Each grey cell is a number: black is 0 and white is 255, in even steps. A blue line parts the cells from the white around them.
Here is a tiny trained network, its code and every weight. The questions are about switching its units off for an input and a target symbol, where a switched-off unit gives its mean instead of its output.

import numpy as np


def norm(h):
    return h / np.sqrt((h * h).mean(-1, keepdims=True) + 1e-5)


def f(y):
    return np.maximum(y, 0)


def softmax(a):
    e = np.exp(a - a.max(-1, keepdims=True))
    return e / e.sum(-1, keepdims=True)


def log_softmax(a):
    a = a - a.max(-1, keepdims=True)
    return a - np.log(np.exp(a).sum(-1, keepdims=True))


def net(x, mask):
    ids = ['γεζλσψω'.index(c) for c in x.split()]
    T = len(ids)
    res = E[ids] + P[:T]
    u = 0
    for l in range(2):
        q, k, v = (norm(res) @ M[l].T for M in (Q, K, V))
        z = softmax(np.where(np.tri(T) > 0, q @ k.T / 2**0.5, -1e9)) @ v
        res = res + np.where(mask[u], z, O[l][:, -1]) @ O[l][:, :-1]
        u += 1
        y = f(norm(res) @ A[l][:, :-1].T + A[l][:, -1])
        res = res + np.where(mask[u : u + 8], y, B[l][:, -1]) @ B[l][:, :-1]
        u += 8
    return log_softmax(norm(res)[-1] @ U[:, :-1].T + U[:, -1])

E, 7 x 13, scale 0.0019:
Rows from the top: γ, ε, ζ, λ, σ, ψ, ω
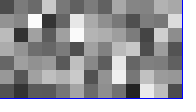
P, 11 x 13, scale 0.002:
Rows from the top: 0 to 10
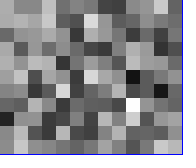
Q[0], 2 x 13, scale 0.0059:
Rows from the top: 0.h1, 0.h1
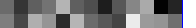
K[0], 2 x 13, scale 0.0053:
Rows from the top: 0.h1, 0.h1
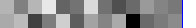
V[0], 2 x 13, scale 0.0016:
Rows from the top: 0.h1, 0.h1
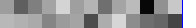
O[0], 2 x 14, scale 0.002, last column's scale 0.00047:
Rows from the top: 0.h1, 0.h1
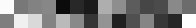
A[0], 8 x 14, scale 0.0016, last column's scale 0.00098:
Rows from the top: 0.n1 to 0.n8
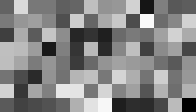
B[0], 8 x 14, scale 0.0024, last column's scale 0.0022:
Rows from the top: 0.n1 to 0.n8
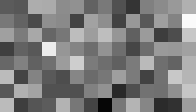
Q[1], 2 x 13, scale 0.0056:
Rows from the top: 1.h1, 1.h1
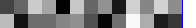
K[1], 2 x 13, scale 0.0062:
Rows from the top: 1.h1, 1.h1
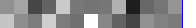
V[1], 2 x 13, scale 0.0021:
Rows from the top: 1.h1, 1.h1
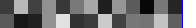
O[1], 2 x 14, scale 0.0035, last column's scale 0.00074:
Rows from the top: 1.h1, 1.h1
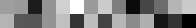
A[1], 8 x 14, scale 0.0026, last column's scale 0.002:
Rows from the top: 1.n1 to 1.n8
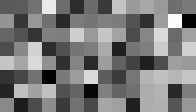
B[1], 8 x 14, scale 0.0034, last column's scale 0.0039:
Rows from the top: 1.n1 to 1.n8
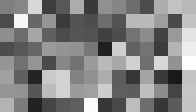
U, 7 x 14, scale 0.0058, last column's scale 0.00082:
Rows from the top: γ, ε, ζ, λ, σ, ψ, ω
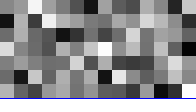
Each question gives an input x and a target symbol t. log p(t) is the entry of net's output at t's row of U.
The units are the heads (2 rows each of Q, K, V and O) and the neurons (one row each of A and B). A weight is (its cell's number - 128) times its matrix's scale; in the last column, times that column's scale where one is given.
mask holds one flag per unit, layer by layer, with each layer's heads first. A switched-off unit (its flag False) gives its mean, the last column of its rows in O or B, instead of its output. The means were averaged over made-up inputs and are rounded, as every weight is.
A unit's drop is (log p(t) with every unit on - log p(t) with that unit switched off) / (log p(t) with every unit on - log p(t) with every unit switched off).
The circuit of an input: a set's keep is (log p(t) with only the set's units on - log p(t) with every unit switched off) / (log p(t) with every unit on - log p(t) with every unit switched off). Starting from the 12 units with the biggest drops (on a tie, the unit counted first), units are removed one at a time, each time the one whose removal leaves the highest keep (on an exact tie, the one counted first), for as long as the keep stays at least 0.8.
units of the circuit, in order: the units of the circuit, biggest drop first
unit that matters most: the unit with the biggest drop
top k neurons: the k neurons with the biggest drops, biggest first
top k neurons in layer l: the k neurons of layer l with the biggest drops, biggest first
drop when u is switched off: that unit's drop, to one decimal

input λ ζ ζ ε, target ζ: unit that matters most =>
0.h1
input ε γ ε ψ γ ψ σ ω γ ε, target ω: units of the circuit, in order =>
(0.h1; 1.n6)
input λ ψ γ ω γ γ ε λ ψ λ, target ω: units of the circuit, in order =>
(0.n4; 1.h1)
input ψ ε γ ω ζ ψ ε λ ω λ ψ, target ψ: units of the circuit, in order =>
(1.h1; 1.n1)
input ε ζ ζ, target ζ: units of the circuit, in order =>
(1.n2; 1.h1)
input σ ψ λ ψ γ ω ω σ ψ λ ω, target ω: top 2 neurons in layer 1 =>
(1.n8; 1.n5)
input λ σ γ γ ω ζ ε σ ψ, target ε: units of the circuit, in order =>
(1.n7; 1.n4; 1.n1)
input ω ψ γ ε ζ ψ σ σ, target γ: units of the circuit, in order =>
(1.h1; 1.n1; 1.n7; 1.n8)
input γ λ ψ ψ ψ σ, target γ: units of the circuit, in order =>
(1.h1; 1.n1; 1.n7)
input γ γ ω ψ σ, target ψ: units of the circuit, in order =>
(1.h1; 0.h1; 1.n1)
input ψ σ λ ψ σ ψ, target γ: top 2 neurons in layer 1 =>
(1.n1; 1.n5)
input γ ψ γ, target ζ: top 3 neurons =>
(0.n3; 0.n2; 1.n6)
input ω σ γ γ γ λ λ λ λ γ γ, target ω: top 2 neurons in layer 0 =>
(0.n3; 0.n4)
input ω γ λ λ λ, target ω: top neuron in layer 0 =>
(0.n4)
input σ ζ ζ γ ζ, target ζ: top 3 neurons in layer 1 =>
(1.n2; 1.n4; 1.n7)
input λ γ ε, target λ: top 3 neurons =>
(1.n5; 1.n3; 1.n1)
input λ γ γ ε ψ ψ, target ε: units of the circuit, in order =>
(1.h1; 1.n7; 1.n4)
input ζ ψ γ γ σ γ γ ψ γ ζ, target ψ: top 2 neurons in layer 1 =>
(1.n4; 1.n7)
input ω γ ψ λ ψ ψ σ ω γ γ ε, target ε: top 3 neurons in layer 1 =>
(1.n2; 1.n6; 1.n4)
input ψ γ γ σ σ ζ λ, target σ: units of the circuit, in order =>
(1.h1)
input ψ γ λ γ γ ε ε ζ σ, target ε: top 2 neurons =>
(1.n7; 1.n4)
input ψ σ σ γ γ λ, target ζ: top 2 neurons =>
(0.n3; 0.n2)
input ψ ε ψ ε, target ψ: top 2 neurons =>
(1.n4; 1.n5)
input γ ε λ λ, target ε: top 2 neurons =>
(1.n7; 1.n4)
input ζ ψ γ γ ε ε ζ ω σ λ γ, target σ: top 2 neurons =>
(0.n3; 1.n3)
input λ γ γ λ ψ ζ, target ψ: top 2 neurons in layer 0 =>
(0.n8; 0.n4)
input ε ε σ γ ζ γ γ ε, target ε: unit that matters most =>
0.n3
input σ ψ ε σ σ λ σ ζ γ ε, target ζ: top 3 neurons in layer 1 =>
(1.n2; 1.n7; 1.n5)
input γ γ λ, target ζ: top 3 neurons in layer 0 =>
(0.n3; 0.n2; 0.n6)
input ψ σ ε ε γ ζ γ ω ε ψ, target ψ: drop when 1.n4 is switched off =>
-0.1
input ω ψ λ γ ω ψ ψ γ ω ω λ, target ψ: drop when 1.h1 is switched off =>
0.9
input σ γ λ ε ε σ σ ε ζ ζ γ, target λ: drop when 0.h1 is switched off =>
0.2
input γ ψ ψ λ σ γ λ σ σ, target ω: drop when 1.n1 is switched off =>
0.1
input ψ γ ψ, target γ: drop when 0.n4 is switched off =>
0.0
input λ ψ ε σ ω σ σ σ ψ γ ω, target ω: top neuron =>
(1.n8)
